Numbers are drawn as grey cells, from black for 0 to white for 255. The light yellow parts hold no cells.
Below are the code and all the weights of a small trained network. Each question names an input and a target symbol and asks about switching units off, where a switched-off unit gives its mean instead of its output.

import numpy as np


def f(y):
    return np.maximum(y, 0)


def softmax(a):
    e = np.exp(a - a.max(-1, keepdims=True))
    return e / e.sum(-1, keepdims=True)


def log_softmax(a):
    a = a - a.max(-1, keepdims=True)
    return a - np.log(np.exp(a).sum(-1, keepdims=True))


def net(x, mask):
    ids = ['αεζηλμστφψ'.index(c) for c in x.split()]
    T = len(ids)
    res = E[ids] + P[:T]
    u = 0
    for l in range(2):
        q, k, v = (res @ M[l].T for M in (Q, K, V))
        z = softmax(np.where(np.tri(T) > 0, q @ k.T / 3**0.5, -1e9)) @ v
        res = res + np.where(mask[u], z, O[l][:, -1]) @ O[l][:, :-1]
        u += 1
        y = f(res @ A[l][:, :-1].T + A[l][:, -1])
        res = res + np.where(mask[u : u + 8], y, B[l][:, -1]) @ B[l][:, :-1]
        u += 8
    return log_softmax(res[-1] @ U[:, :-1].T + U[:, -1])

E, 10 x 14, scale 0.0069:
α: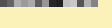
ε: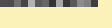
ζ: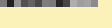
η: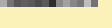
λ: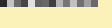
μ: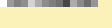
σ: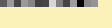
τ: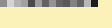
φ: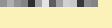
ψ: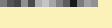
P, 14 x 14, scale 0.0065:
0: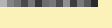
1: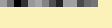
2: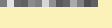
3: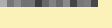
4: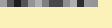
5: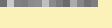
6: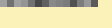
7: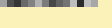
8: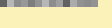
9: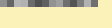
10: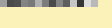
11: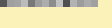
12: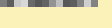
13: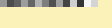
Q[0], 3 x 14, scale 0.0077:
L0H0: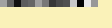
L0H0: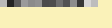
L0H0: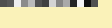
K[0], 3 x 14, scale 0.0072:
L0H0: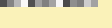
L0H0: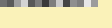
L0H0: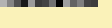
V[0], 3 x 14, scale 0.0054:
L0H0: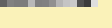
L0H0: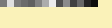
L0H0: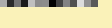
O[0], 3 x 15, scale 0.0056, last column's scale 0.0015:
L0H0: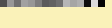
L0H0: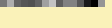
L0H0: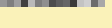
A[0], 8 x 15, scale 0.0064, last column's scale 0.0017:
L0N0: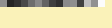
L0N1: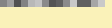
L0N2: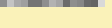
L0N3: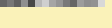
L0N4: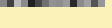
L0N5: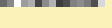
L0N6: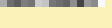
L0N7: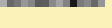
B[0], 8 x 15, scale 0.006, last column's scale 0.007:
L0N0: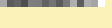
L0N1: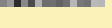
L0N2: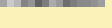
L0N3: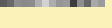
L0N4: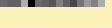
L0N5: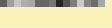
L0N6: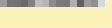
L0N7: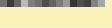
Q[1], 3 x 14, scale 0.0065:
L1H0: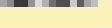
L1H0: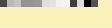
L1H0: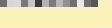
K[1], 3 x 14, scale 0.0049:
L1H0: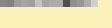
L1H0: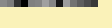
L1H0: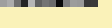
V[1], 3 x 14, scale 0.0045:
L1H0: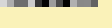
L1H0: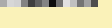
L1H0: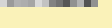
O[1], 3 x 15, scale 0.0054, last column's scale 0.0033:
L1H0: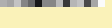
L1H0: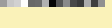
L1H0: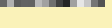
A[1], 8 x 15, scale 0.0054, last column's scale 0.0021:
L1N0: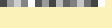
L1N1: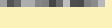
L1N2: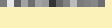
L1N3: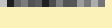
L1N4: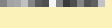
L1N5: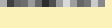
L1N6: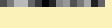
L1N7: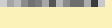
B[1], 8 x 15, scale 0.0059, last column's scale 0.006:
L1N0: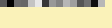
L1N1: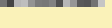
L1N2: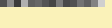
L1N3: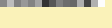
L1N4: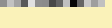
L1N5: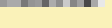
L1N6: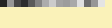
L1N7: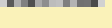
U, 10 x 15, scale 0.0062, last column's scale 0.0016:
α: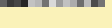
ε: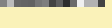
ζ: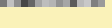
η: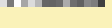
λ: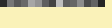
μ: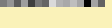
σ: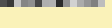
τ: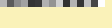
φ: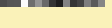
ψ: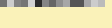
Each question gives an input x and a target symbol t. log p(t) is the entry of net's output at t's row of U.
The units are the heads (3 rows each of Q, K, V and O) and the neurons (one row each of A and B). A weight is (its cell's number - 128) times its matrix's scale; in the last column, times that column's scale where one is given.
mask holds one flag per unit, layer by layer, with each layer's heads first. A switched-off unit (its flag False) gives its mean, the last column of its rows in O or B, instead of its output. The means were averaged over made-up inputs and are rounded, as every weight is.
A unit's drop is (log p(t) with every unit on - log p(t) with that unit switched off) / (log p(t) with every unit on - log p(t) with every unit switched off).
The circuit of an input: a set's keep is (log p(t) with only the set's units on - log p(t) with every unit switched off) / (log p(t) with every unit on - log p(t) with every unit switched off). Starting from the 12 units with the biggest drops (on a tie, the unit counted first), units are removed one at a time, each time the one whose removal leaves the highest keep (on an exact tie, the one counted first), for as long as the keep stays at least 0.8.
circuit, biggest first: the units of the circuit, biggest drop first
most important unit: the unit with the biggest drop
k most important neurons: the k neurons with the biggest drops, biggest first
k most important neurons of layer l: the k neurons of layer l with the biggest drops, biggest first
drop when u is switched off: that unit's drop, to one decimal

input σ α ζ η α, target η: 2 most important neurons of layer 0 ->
[L0N0; L0N4]
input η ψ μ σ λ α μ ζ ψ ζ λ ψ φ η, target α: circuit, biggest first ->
[L1H0; L0N3]
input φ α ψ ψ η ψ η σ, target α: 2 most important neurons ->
[L0N3; L0N0]
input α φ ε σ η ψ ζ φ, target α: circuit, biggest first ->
[L1H0; L0N3]
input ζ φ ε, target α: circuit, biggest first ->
[L1N0; L0H0; L1N3; L0N4]
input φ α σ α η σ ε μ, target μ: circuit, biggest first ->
[L0H0; L0N1]
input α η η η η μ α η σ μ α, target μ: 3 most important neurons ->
[L1N5; L0N1; L1N4]
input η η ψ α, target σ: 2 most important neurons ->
[L1N6; L0N5]
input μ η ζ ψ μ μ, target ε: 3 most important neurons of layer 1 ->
[L1N2; L1N1; L1N5]
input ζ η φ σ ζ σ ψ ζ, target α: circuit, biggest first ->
[L1H0; L0N3; L0N0]
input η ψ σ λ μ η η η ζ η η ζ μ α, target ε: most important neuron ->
[L0N0]
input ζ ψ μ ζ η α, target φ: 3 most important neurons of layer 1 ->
[L1N2; L1N6; L1N0]
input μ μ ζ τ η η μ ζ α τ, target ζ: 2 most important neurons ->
[L1N6; L1N4]
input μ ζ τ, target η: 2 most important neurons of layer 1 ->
[L1N4; L1N0]
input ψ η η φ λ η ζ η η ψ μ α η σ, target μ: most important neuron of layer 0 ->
[L0N1]
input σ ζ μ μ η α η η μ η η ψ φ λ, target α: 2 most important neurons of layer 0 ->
[L0N3; L0N5]
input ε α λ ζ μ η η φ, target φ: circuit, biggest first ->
[L1H0; L1N2; L0H0]
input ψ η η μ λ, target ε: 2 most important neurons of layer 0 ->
[L0N1; L0N0]
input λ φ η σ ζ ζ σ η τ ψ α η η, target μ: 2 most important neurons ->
[L1N6; L0N4]
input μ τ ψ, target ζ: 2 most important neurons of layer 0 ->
[L0N3; L0N0]
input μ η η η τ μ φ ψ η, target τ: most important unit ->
L1N3
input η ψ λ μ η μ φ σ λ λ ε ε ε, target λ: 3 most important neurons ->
[L1N6; L1N0; L1N3]
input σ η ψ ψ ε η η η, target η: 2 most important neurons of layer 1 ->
[L1N6; L1N5]
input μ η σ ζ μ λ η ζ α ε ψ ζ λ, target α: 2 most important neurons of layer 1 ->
[L1N0; L1N6]
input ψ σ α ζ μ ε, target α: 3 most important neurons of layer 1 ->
[L1N0; L1N3; L1N2]
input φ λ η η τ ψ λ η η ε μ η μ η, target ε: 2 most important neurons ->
[L0N0; L1N3]
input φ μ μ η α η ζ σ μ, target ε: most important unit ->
L1H0
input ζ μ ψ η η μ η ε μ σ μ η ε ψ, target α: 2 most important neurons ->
[L0N3; L0N6]
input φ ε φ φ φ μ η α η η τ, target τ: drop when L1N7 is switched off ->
0.1
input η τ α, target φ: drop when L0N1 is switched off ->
0.2
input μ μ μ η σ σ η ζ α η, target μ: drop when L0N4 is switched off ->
0.1
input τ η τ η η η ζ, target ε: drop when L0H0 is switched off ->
0.1
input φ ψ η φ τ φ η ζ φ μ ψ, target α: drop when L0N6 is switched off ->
0.2
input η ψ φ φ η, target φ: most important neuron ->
[L1N2]
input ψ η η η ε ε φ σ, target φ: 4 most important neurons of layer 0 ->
[L0N0; L0N1; L0N2; L0N3]
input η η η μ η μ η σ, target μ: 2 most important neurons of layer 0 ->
[L0N1; L0N5]
